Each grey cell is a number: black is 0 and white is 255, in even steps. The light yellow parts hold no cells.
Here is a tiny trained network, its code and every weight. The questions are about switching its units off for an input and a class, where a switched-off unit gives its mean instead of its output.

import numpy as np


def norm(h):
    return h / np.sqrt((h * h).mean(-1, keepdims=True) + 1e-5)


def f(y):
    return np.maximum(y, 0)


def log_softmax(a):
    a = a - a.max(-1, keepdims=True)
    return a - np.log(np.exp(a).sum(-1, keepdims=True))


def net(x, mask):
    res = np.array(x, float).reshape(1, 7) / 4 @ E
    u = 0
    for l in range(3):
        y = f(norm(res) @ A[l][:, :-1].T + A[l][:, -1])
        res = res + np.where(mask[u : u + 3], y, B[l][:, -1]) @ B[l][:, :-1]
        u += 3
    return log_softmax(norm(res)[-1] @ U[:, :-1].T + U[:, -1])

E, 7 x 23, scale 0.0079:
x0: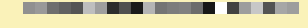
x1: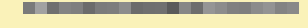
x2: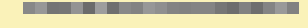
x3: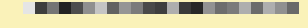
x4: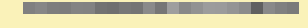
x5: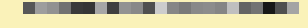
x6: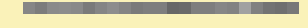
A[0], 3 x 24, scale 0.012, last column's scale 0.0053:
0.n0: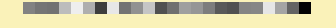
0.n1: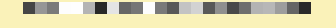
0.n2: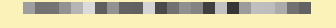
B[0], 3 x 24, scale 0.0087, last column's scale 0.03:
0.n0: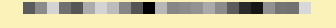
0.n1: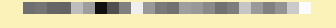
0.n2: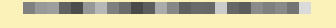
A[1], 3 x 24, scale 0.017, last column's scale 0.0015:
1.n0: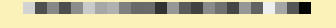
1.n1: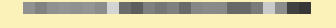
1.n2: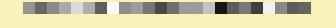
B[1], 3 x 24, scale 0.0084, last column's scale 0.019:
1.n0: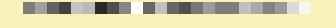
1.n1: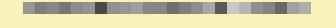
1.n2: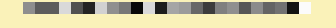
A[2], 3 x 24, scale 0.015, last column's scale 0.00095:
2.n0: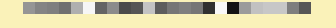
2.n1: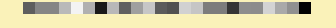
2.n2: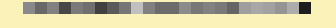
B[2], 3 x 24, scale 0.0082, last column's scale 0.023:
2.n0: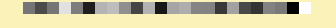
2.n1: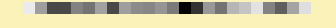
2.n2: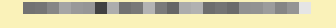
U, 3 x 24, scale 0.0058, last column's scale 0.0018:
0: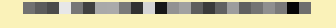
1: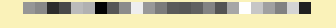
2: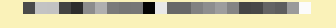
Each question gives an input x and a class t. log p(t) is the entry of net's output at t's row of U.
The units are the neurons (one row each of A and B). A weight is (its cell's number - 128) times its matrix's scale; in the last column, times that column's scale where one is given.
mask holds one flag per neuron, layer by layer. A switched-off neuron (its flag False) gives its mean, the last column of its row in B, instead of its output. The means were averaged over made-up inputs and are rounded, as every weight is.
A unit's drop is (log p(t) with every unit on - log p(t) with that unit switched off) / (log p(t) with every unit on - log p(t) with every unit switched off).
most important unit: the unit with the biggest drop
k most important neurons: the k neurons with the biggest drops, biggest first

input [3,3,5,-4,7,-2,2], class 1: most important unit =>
0.n1
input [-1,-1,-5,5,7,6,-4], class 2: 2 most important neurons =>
[0.n1; 1.n0]
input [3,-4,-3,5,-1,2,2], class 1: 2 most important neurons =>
[1.n0; 0.n1]
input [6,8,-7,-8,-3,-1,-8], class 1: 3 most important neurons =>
[0.n1; 1.n2; 2.n1]
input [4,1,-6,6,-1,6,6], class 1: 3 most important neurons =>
[0.n2; 2.n0; 1.n2]
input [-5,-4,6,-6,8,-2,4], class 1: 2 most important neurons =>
[0.n1; 2.n1]
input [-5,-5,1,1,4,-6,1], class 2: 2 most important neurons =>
[0.n0; 2.n0]
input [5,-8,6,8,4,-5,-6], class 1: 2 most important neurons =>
[1.n0; 1.n2]
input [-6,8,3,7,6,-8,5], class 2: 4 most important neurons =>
[0.n0; 0.n1; 1.n0; 2.n0]
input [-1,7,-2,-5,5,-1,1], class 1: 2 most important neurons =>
[0.n1; 2.n1]
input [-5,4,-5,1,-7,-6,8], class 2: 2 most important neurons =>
[0.n0; 2.n0]
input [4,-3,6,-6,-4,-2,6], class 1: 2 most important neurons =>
[0.n1; 1.n2]
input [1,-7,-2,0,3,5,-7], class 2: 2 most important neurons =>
[0.n1; 2.n0]
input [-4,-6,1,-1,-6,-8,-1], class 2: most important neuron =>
[0.n0]
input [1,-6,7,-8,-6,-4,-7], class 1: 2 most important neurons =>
[0.n1; 2.n1]
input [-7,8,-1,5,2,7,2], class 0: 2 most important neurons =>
[0.n2; 1.n0]
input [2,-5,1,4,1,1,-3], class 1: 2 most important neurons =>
[1.n0; 0.n1]
